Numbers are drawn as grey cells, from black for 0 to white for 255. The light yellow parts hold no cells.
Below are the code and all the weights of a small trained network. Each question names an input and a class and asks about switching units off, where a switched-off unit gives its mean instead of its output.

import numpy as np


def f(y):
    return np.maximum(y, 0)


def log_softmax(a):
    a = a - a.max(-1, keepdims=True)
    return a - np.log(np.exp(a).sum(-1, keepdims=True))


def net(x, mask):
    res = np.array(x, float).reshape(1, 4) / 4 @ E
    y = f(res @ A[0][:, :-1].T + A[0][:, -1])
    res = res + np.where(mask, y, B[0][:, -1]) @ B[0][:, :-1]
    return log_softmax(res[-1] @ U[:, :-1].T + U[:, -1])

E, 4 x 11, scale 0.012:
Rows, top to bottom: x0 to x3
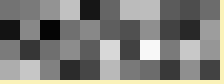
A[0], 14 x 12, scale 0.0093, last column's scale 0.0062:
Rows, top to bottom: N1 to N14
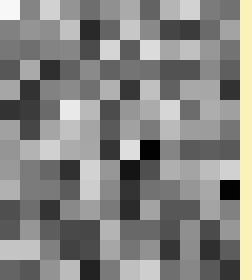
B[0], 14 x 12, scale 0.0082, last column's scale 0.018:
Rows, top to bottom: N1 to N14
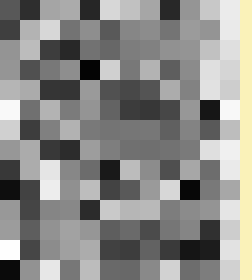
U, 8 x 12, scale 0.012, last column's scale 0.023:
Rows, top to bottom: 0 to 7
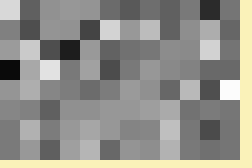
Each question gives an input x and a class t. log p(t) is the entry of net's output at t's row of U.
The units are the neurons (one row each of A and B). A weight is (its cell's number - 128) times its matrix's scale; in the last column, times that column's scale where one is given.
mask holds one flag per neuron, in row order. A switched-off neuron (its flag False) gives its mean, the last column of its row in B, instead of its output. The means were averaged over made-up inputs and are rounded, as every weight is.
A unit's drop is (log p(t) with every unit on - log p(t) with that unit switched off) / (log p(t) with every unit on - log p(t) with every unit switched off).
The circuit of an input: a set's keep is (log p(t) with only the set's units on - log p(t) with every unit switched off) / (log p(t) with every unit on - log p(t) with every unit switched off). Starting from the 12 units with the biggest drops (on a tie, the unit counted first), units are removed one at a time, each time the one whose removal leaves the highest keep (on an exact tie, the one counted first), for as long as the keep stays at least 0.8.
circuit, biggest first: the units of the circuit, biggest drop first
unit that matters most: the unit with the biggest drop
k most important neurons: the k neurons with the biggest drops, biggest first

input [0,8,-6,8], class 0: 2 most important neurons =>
(N13; N12)
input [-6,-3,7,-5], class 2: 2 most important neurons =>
(N5; N3)
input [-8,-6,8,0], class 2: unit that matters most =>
N5
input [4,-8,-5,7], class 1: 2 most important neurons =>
(N1; N6)
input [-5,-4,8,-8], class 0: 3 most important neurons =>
(N6; N7; N8)
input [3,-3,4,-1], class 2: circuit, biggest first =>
(N3; N5)
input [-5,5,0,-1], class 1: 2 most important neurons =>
(N11; N4)
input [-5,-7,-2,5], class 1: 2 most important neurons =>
(N1; N6)
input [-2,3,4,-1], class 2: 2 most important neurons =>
(N1; N5)
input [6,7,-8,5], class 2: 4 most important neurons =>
(N8; N1; N2; N7)
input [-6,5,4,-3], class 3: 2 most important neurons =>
(N9; N10)
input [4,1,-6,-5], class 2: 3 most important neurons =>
(N8; N13; N12)
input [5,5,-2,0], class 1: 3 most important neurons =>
(N4; N9; N11)
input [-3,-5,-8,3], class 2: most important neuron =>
(N8)
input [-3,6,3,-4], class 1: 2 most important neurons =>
(N11; N13)
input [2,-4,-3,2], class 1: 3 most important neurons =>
(N1; N6; N5)
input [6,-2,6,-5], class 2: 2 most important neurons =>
(N3; N5)
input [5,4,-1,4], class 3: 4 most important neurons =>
(N2; N6; N1; N7)
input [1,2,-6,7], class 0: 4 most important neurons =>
(N13; N3; N12; N5)
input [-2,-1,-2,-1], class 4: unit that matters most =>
N5
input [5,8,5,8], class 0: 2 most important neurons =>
(N13; N12)
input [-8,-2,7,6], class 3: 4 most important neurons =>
(N9; N10; N8; N6)
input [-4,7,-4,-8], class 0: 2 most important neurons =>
(N6; N1)
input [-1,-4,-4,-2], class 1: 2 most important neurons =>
(N1; N5)
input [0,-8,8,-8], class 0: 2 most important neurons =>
(N6; N7)
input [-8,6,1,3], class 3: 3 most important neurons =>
(N9; N10; N1)
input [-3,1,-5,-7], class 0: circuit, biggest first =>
(N6)
